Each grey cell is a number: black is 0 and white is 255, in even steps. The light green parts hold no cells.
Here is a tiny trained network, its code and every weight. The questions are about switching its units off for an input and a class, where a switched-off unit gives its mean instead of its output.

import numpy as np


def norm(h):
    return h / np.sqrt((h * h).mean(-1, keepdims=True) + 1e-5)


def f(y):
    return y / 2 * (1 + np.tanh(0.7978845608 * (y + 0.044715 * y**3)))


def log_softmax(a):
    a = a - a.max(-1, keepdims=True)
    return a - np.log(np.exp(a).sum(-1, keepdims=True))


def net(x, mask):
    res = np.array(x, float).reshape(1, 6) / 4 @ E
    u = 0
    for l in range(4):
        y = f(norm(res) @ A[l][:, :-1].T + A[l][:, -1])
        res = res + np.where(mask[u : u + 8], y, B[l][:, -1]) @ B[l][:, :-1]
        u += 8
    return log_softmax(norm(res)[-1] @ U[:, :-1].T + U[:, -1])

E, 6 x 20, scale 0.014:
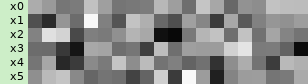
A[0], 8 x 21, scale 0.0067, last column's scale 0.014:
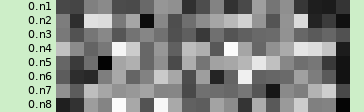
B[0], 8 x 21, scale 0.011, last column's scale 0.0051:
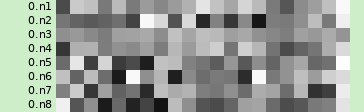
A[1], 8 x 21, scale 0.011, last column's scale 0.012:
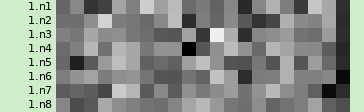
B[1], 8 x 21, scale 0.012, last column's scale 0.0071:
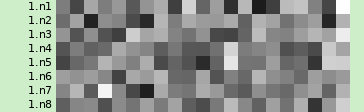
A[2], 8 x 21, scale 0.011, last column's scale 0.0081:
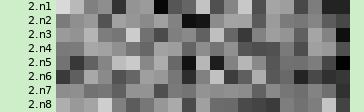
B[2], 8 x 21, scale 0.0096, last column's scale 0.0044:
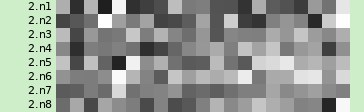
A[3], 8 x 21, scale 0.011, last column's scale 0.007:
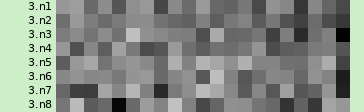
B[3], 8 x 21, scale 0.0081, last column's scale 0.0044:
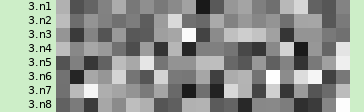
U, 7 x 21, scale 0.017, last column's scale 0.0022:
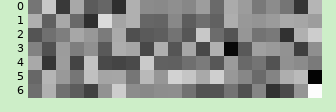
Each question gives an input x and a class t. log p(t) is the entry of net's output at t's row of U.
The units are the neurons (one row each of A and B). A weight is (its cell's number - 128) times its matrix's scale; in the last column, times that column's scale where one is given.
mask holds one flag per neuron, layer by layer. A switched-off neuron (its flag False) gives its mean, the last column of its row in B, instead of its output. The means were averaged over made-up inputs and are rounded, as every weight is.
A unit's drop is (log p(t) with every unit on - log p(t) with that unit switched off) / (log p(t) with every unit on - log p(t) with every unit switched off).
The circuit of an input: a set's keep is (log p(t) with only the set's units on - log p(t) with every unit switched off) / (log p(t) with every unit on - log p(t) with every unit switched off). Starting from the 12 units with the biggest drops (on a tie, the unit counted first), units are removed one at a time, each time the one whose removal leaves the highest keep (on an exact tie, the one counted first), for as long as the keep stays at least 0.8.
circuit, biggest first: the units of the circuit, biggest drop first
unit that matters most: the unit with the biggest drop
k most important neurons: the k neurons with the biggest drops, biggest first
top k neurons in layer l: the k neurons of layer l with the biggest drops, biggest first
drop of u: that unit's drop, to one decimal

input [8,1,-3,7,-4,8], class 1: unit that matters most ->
1.n3
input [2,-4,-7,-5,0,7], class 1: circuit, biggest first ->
(1.n3 2.n3)
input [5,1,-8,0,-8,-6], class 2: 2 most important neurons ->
(1.n5 1.n1)
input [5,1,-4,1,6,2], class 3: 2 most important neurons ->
(1.n1 0.n1)
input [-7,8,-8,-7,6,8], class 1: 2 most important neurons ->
(1.n3 0.n5)
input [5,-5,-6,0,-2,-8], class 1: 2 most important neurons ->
(2.n5 0.n6)
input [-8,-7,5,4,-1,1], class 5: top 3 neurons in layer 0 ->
(0.n1 0.n8 0.n3)
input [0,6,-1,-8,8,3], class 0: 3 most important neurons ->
(0.n7 1.n2 0.n2)
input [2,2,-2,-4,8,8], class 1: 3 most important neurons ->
(1.n3 1.n6 0.n2)
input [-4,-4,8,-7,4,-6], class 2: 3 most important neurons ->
(2.n2 0.n5 1.n4)
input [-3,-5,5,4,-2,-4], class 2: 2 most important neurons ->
(2.n2 1.n4)
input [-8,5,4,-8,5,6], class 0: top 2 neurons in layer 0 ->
(0.n7 0.n4)
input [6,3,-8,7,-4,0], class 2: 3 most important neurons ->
(1.n5 0.n7 1.n8)
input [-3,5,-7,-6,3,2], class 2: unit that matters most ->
1.n5
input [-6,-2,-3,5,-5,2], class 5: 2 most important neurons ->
(0.n1 1.n1)
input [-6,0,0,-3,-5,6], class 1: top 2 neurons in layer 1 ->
(1.n3 1.n1)
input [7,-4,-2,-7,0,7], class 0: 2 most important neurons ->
(2.n8 0.n6)
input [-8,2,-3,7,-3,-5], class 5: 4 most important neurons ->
(0.n1 2.n6 0.n7 1.n2)
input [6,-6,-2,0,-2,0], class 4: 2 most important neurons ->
(2.n1 0.n1)
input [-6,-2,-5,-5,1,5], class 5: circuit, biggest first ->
(2.n6)
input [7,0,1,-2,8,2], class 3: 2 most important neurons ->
(1.n1 0.n1)
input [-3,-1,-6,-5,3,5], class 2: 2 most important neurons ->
(1.n5 0.n5)
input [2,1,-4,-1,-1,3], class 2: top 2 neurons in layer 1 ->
(1.n5 1.n8)
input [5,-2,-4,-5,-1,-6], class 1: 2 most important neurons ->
(0.n6 0.n5)
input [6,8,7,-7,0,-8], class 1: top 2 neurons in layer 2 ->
(2.n5 2.n1)
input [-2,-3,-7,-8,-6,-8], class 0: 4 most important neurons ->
(1.n2 0.n7 1.n3 2.n8)
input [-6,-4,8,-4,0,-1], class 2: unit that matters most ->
2.n2
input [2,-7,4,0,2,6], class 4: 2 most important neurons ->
(2.n1 0.n6)
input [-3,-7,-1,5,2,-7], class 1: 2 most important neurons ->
(2.n5 0.n6)
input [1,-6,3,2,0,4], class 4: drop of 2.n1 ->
1.1
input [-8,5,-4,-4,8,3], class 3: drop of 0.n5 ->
0.0
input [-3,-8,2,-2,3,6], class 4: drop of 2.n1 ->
1.0
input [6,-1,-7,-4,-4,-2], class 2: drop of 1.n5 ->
0.1
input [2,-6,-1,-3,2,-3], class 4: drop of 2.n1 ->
0.6
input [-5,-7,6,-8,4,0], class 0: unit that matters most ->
1.n2
